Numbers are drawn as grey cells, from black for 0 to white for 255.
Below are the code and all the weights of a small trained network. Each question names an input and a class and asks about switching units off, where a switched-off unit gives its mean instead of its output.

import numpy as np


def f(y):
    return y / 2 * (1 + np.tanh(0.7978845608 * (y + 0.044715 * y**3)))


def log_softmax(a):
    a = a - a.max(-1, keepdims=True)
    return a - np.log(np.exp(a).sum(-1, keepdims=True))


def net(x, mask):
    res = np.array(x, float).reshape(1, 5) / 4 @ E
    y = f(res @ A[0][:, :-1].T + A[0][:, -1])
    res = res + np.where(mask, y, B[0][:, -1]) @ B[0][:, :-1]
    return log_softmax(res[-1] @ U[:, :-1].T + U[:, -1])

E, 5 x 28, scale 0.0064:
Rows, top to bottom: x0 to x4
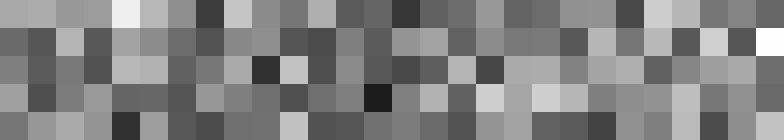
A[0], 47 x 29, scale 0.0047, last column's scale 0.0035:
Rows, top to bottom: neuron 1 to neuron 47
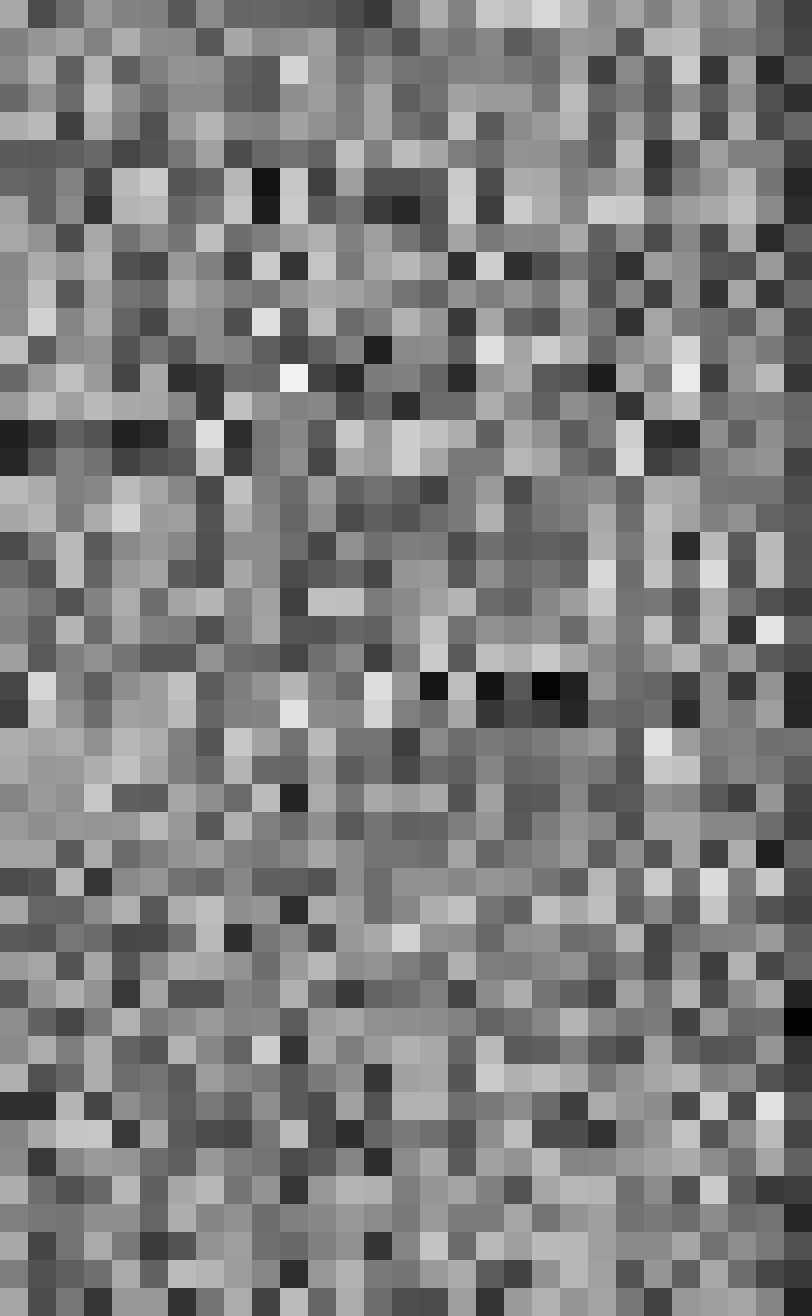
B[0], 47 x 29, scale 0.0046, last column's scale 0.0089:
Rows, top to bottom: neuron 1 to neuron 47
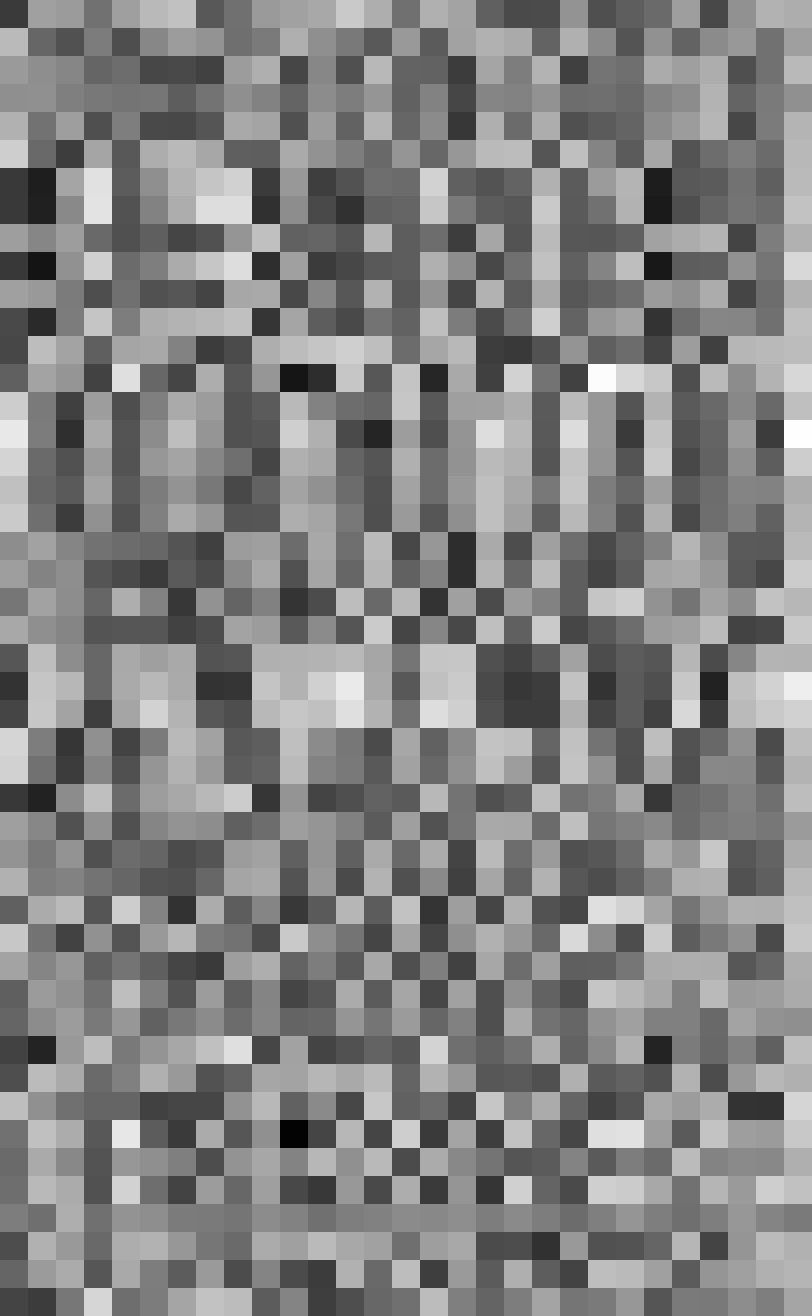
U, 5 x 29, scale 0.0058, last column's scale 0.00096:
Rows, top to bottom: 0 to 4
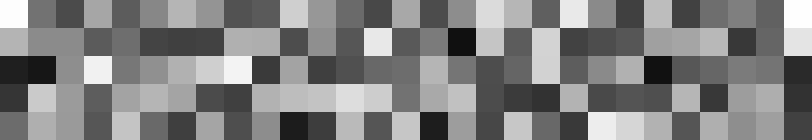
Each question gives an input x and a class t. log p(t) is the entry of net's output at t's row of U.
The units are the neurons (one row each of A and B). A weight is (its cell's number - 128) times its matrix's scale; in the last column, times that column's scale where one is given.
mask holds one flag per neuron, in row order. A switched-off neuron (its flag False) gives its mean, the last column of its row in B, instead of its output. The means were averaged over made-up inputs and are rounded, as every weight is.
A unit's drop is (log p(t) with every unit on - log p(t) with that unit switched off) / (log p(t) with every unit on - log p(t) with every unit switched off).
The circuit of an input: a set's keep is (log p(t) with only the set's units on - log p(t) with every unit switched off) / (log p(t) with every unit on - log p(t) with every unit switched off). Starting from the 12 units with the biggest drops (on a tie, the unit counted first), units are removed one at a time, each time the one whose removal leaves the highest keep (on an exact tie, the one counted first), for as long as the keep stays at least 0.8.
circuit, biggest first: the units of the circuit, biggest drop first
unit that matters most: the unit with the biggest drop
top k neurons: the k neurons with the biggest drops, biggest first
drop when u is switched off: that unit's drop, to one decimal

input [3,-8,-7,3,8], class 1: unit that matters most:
neuron 3
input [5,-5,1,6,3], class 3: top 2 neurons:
[neuron 13; neuron 16]
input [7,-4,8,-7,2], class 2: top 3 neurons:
[neuron 8; neuron 7; neuron 47]
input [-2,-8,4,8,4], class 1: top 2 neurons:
[neuron 3; neuron 5]
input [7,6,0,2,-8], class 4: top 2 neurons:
[neuron 33; neuron 43]
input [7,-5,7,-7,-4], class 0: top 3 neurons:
[neuron 27; neuron 19; neuron 18]
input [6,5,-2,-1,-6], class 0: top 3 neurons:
[neuron 27; neuron 19; neuron 14]
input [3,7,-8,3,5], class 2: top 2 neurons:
[neuron 10; neuron 12]
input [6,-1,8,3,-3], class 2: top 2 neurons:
[neuron 8; neuron 7]
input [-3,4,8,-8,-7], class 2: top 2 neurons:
[neuron 8; neuron 7]
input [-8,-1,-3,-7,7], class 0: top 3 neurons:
[neuron 16; neuron 17; neuron 34]
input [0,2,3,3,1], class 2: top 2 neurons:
[neuron 25; neuron 26]
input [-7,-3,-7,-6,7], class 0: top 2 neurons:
[neuron 16; neuron 34]
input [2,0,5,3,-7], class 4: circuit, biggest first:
[neuron 33]
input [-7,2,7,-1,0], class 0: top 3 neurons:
[neuron 16; neuron 17; neuron 34]
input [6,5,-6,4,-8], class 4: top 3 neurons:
[neuron 33; neuron 43; neuron 46]
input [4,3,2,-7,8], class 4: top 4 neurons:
[neuron 14; neuron 41; neuron 36; neuron 13]
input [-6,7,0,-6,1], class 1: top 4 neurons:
[neuron 40; neuron 20; neuron 32; neuron 23]
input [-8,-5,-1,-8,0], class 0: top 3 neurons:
[neuron 16; neuron 34; neuron 17]
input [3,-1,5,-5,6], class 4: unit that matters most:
neuron 14
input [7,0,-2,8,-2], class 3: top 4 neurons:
[neuron 13; neuron 24; neuron 39; neuron 45]
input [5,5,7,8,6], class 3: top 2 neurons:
[neuron 13; neuron 1]
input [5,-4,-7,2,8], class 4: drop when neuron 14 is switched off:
0.8
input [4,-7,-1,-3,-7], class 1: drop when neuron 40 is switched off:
-0.1
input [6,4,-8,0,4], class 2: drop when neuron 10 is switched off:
0.4
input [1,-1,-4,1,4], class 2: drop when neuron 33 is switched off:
0.2
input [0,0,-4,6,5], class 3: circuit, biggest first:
[neuron 13]
